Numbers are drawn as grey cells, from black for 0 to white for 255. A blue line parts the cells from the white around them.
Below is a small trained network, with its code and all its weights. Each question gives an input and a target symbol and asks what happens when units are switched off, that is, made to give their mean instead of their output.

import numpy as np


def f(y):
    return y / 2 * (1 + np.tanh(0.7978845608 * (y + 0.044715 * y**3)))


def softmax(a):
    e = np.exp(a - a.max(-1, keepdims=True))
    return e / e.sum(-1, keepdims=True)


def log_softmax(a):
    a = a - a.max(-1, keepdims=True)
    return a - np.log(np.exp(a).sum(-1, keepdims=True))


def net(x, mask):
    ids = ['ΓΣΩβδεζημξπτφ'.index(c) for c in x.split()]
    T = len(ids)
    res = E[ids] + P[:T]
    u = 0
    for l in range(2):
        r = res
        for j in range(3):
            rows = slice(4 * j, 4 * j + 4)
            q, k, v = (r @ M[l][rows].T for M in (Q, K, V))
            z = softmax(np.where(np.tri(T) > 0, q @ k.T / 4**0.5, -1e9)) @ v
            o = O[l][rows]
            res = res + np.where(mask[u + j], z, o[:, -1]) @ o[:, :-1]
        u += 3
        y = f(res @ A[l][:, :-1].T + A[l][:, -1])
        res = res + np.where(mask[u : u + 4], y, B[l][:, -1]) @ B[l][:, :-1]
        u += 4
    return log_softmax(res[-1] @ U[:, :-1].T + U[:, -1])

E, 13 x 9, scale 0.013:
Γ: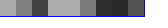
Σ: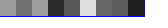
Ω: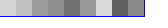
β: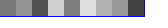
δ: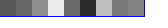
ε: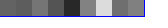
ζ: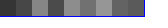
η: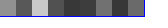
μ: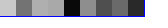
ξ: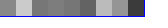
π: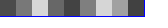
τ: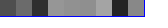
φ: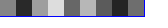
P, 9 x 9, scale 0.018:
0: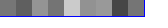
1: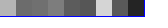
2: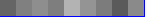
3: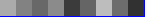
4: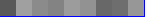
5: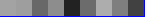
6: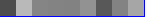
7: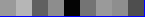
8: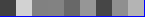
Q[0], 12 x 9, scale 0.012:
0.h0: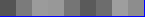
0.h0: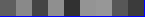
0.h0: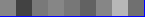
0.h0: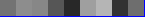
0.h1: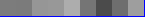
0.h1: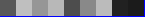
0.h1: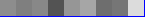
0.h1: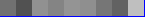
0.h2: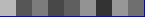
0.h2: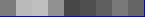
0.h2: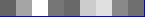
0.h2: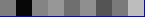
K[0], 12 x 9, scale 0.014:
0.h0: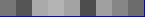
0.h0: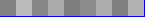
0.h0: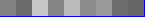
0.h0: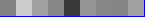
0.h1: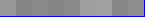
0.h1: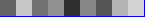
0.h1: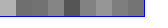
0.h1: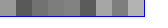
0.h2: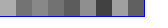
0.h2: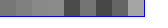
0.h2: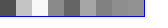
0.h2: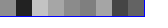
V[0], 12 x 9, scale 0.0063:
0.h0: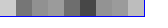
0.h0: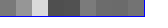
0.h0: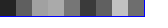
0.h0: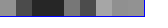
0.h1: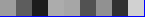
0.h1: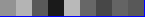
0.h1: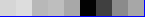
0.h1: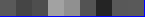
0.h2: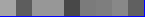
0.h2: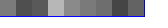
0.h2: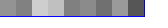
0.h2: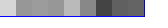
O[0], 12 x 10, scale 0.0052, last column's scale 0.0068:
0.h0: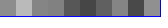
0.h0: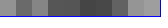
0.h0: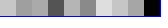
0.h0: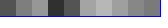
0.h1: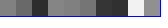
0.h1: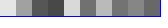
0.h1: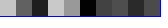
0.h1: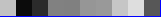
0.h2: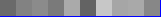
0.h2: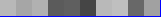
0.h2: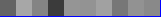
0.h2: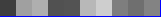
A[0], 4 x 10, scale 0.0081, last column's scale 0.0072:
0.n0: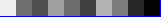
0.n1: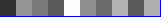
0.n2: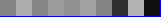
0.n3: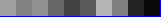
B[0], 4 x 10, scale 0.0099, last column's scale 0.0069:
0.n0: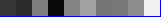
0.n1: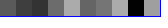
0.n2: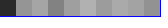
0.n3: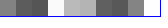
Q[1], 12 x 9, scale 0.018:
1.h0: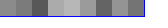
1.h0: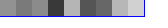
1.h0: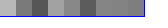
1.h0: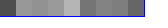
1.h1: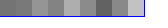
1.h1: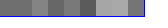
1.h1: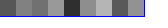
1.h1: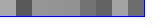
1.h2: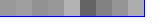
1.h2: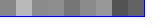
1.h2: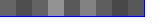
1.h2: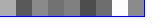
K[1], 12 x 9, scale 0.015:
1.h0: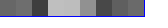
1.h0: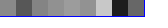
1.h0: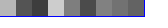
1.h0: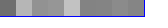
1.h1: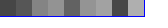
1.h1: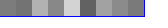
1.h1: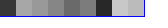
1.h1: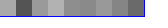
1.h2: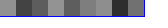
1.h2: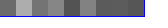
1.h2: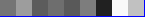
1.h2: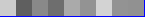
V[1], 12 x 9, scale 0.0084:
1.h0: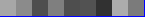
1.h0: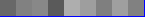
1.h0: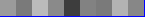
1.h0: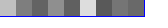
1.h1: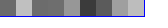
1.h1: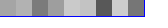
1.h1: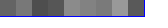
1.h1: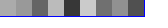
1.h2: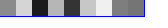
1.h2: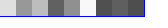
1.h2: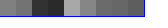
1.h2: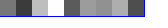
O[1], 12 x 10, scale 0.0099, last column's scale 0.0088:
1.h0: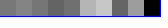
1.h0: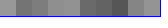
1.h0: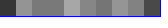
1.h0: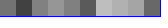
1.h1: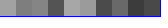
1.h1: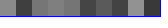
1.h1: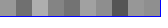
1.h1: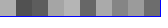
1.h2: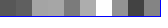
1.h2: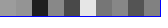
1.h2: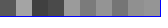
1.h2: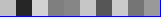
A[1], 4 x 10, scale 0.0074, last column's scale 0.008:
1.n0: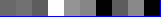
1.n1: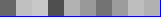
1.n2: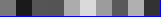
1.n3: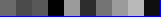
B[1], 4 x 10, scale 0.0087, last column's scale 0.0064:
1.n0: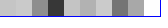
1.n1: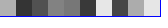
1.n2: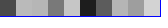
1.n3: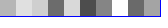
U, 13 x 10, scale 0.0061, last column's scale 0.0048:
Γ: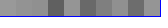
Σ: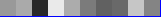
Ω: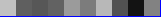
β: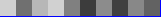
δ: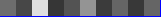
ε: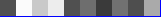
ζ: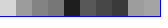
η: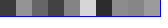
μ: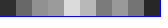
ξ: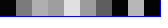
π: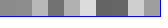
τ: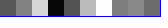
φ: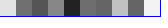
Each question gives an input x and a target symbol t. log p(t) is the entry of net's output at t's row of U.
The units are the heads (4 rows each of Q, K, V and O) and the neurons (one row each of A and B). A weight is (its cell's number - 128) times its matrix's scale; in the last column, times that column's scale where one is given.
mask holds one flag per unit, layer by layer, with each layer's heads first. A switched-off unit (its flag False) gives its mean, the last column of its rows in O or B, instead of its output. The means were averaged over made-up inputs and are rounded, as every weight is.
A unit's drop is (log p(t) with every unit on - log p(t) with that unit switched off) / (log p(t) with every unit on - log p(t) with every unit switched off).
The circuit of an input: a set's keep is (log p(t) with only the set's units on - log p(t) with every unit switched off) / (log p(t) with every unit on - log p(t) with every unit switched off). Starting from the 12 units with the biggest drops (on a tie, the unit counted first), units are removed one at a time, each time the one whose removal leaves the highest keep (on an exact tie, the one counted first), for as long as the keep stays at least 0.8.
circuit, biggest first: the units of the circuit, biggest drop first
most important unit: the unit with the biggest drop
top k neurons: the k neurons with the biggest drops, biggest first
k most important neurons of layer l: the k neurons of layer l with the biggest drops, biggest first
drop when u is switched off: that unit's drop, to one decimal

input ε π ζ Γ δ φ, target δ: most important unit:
0.n0
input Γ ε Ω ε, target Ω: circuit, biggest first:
0.n3, 1.h2, 0.n0, 0.h1
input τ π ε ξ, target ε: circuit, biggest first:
0.n3, 0.h1, 1.h1, 1.h0
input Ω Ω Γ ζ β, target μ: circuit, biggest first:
0.n1, 1.h2
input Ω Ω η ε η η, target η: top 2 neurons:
0.n0, 0.n3
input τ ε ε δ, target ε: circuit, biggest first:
0.h1, 1.h1, 1.h0
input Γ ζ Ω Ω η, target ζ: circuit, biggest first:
1.h2, 0.n3
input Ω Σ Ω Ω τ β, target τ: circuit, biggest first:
0.h1, 1.h0, 0.n3
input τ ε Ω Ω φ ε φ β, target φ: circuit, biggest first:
1.h2, 0.h1
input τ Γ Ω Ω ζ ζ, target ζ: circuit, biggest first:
0.n3, 1.h2, 0.n1, 1.h0
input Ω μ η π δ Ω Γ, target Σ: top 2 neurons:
0.n3, 0.n2
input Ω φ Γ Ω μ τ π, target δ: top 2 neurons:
0.n1, 0.n3
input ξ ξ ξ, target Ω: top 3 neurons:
0.n0, 0.n1, 1.n2
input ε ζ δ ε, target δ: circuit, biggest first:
1.h2, 0.n0
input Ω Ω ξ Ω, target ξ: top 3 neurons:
0.n0, 0.n3, 1.n2
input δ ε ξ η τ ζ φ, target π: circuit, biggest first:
1.n0
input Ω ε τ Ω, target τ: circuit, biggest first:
1.h0, 1.h1
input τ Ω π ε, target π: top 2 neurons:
0.n3, 1.n0
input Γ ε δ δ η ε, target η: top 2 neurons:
0.n3, 0.n0
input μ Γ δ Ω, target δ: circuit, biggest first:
0.n0, 1.h2
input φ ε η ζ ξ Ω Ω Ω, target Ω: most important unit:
1.h1
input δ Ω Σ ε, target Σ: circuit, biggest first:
0.n3, 1.h2
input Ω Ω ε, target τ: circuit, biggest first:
0.n3, 1.h1
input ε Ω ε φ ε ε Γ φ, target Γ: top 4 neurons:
1.n3, 0.n0, 1.n2, 0.n1
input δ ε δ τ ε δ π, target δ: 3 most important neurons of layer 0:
0.n1, 0.n3, 0.n0
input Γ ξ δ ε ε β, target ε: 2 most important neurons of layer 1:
1.n1, 1.n0
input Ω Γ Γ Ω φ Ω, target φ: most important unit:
1.h2
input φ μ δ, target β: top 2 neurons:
1.n1, 0.n2
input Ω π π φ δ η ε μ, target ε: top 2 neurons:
0.n3, 1.n1
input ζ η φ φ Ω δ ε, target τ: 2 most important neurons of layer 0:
0.n3, 0.n1
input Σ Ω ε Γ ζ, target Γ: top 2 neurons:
1.n3, 0.n3
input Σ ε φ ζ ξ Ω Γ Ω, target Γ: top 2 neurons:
0.n0, 1.n3
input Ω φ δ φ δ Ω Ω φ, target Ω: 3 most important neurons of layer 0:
0.n3, 0.n0, 0.n2
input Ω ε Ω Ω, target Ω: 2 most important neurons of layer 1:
1.n0, 1.n2
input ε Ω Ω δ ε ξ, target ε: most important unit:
0.n3
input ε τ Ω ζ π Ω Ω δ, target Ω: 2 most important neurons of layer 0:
0.n0, 0.n3
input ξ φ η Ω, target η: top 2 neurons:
0.n0, 0.n3
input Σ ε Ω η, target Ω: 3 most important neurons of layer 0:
0.n3, 0.n0, 0.n2
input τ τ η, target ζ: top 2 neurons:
1.n1, 0.n3
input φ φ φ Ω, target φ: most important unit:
0.h1
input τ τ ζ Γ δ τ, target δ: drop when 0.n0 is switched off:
0.4
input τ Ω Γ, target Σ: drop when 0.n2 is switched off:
0.0
